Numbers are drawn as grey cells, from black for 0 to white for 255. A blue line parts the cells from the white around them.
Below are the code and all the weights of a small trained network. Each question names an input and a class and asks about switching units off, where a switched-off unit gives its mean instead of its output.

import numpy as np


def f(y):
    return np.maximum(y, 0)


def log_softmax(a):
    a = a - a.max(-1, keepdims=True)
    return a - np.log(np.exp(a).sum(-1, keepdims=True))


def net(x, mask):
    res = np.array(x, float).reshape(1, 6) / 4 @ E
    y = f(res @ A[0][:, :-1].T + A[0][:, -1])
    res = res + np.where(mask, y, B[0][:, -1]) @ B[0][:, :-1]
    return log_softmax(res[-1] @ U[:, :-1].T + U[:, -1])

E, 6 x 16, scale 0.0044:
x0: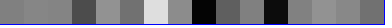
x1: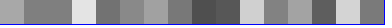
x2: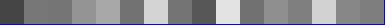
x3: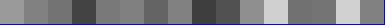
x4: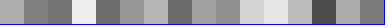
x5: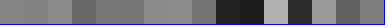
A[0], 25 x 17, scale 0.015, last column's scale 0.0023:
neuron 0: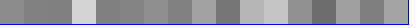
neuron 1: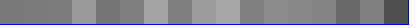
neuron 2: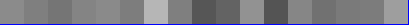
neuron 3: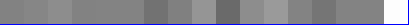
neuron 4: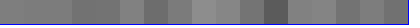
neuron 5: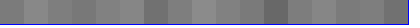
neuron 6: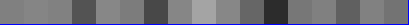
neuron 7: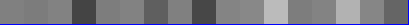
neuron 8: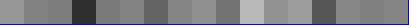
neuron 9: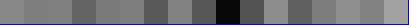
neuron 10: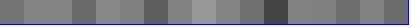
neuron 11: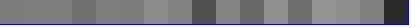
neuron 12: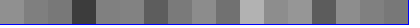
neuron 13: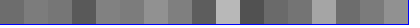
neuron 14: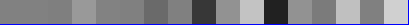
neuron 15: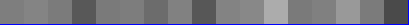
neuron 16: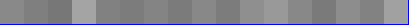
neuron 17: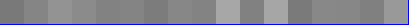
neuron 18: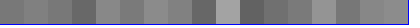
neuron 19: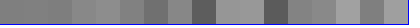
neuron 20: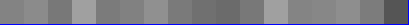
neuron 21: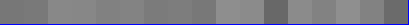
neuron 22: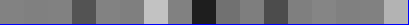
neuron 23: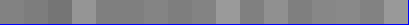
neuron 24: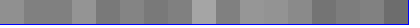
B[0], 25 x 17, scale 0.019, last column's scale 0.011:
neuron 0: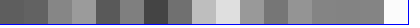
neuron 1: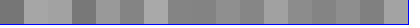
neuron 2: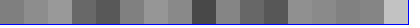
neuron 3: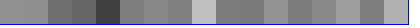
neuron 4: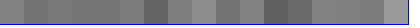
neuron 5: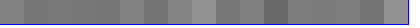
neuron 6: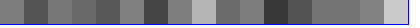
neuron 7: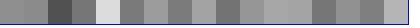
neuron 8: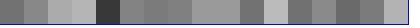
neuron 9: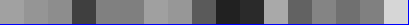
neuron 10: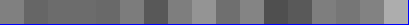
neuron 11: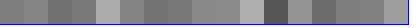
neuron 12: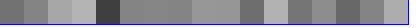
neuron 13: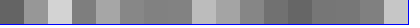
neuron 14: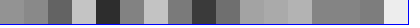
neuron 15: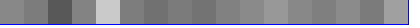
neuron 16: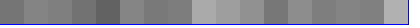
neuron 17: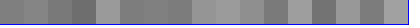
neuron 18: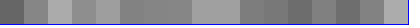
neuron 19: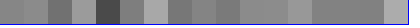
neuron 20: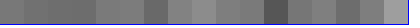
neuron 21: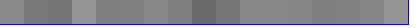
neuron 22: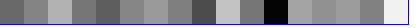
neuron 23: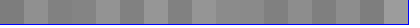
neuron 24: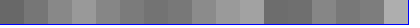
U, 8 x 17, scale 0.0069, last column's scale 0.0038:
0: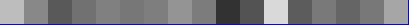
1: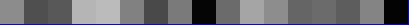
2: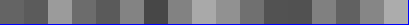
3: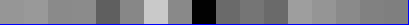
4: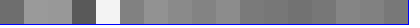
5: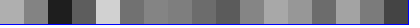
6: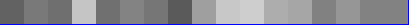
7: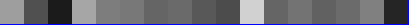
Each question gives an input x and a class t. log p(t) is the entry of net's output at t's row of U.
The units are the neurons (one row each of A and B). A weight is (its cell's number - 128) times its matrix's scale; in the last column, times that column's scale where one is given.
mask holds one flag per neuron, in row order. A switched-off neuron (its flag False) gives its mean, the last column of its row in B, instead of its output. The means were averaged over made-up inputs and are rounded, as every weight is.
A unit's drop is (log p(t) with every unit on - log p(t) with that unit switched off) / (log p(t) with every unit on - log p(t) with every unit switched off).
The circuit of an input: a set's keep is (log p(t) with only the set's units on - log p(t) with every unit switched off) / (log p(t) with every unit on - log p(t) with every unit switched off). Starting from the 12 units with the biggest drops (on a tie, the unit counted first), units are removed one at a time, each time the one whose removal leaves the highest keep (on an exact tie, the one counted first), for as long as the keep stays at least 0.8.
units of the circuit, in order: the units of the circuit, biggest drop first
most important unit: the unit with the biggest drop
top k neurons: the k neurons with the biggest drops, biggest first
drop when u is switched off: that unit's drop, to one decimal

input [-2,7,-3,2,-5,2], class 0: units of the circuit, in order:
[neuron 22; neuron 9]
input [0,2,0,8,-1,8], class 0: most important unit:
neuron 9
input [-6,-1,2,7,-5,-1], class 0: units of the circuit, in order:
[neuron 22; neuron 0]
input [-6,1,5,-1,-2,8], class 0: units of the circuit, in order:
[neuron 22; neuron 0]
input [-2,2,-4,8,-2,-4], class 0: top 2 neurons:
[neuron 9; neuron 22]
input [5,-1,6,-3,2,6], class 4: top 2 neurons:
[neuron 14; neuron 13]
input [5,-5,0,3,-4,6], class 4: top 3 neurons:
[neuron 0; neuron 9; neuron 7]
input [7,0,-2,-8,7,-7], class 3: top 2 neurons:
[neuron 2; neuron 14]
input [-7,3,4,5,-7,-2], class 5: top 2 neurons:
[neuron 0; neuron 22]
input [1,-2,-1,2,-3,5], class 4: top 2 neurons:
[neuron 14; neuron 0]
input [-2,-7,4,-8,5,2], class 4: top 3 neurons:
[neuron 14; neuron 0; neuron 1]
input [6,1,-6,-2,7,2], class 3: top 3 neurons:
[neuron 2; neuron 6; neuron 13]
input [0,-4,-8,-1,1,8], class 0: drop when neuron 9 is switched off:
0.2
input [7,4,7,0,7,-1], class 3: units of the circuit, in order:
[neuron 2]
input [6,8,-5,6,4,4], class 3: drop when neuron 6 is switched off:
0.0
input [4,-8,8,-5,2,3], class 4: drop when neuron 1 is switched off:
0.2
